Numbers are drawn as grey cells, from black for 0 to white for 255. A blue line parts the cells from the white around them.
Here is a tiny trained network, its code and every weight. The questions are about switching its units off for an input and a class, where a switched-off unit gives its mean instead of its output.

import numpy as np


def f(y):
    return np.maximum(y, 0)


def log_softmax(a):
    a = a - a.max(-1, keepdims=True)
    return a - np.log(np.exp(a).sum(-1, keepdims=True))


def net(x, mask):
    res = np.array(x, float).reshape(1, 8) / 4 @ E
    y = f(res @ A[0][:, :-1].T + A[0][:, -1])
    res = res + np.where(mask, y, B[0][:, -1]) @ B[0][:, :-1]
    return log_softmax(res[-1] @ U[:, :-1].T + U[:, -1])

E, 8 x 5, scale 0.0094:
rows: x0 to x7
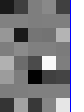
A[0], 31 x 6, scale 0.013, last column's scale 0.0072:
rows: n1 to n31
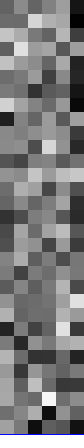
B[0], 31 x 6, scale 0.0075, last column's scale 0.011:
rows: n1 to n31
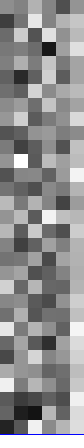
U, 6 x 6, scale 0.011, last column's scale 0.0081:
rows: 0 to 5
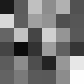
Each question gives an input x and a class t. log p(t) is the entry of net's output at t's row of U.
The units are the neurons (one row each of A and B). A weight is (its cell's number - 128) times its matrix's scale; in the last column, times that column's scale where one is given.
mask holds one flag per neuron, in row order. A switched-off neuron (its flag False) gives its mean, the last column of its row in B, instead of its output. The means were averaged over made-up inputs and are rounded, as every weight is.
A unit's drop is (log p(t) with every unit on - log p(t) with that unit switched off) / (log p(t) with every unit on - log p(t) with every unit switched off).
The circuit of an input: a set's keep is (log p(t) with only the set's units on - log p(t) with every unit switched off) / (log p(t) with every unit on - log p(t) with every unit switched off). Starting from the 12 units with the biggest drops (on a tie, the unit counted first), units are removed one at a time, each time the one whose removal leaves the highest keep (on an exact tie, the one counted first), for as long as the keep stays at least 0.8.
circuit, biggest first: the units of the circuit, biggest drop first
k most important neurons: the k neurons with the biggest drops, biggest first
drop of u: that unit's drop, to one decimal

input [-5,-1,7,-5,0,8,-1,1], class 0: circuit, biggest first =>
[n31]
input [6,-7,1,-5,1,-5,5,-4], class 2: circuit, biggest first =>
[n12 n16]
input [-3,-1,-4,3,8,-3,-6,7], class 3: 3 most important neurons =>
[n29 n11 n28]
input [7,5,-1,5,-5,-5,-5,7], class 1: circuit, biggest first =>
[n24 n17]
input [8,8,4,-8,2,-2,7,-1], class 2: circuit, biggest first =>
[n16 n12]
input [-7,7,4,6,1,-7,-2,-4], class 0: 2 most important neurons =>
[n2 n13]
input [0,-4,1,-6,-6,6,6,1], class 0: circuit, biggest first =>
[n26 n31]
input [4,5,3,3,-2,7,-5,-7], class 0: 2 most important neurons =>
[n31 n26]
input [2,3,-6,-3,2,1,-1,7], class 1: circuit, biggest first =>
[n24 n17]
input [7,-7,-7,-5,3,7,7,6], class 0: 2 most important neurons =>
[n31 n7]
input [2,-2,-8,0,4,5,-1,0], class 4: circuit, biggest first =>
[n4 n19]
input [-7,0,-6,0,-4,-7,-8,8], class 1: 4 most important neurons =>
[n17 n24 n31 n21]
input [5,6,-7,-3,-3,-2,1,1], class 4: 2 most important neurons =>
[n4 n3]
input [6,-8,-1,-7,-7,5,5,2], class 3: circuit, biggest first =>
[n30]
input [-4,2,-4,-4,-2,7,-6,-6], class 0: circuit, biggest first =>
[n31 n26]
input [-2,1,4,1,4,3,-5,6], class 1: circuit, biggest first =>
[n24 n21]
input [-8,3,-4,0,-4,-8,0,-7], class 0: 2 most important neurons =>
[n2 n13]
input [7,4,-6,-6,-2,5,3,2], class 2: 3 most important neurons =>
[n16 n9 n12]
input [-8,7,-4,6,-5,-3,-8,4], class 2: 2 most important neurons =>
[n3 n5]
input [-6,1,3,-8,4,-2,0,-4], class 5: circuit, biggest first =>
[n24]
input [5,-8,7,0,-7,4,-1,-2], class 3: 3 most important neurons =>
[n30 n6 n4]
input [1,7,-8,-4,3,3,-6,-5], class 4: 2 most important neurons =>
[n4 n24]
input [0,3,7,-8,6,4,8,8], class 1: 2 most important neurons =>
[n24 n21]
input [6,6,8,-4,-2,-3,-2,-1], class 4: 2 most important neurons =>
[n25 n3]
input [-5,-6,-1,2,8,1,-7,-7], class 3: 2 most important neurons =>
[n29 n24]
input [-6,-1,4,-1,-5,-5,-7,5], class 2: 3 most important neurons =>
[n3 n5 n31]
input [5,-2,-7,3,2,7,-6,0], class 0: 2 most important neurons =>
[n31 n7]
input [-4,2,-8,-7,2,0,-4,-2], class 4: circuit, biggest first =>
[n4]
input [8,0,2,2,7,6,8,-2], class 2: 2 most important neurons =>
[n12 n16]
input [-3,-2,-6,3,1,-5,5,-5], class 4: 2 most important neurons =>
[n4 n31]
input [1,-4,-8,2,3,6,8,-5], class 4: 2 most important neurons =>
[n4 n2]
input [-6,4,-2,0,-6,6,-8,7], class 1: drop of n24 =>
0.5
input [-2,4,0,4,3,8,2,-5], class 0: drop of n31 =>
0.2
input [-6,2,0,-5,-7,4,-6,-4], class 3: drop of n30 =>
0.6
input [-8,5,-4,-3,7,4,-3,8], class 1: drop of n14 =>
0.0
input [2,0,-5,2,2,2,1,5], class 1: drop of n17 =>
0.3
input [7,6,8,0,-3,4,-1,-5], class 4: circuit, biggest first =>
[n25]
